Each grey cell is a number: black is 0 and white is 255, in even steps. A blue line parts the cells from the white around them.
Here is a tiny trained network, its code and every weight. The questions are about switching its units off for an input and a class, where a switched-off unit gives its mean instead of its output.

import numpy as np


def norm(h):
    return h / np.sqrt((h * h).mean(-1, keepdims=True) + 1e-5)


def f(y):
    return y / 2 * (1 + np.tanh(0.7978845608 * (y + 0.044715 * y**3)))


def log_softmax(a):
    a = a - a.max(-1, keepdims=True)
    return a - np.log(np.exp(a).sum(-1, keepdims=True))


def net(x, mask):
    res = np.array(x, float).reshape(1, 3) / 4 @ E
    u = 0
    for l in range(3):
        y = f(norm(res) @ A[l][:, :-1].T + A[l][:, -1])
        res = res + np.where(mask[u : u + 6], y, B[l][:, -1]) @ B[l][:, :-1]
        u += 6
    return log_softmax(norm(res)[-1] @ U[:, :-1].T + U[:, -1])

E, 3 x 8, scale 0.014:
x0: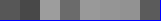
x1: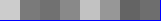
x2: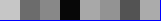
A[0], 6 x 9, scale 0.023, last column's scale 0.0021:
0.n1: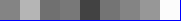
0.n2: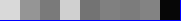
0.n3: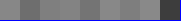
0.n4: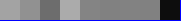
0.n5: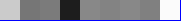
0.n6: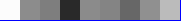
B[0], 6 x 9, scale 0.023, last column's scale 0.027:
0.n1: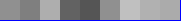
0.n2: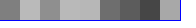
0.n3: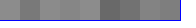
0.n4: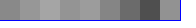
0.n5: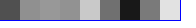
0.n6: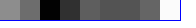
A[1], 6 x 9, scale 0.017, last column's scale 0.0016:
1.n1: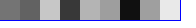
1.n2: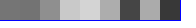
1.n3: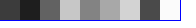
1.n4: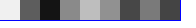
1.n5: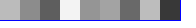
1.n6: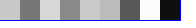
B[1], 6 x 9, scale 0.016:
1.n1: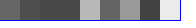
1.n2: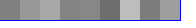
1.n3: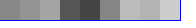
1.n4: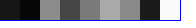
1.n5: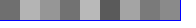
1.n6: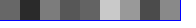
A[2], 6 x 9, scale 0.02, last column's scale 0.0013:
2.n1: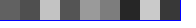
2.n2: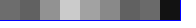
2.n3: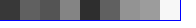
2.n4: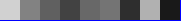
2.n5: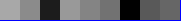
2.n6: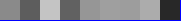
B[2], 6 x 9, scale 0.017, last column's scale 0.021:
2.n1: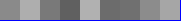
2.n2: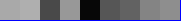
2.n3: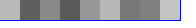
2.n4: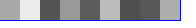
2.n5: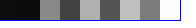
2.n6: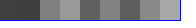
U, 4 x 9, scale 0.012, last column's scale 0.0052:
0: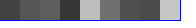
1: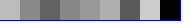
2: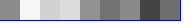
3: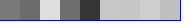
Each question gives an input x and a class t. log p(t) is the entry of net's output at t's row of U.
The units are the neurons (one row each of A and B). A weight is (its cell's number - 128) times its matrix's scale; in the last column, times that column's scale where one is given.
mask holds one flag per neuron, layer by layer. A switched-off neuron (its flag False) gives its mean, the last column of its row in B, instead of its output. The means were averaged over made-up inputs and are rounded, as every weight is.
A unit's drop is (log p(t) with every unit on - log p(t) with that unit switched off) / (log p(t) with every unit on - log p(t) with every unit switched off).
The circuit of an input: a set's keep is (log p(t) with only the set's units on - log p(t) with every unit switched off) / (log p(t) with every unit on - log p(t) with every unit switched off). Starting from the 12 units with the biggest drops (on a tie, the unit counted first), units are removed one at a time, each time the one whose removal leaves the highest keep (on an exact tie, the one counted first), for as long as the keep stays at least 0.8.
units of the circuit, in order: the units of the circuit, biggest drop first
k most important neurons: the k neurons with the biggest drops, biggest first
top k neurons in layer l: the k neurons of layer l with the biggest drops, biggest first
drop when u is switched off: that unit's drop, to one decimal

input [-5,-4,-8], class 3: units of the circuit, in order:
[0.n5 0.n6 0.n1]
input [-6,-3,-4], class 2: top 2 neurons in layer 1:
[1.n4 1.n3]
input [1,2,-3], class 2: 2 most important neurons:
[0.n6 0.n5]
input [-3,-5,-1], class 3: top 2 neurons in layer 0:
[0.n5 0.n6]
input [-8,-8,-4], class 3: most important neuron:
[0.n6]
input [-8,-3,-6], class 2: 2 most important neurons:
[0.n6 0.n2]
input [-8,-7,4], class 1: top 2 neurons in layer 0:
[0.n1 0.n2]
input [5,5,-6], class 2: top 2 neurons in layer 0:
[0.n6 0.n1]
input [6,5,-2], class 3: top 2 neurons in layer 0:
[0.n5 0.n6]
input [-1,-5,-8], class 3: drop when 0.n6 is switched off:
0.3
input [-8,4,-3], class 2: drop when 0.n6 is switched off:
0.5
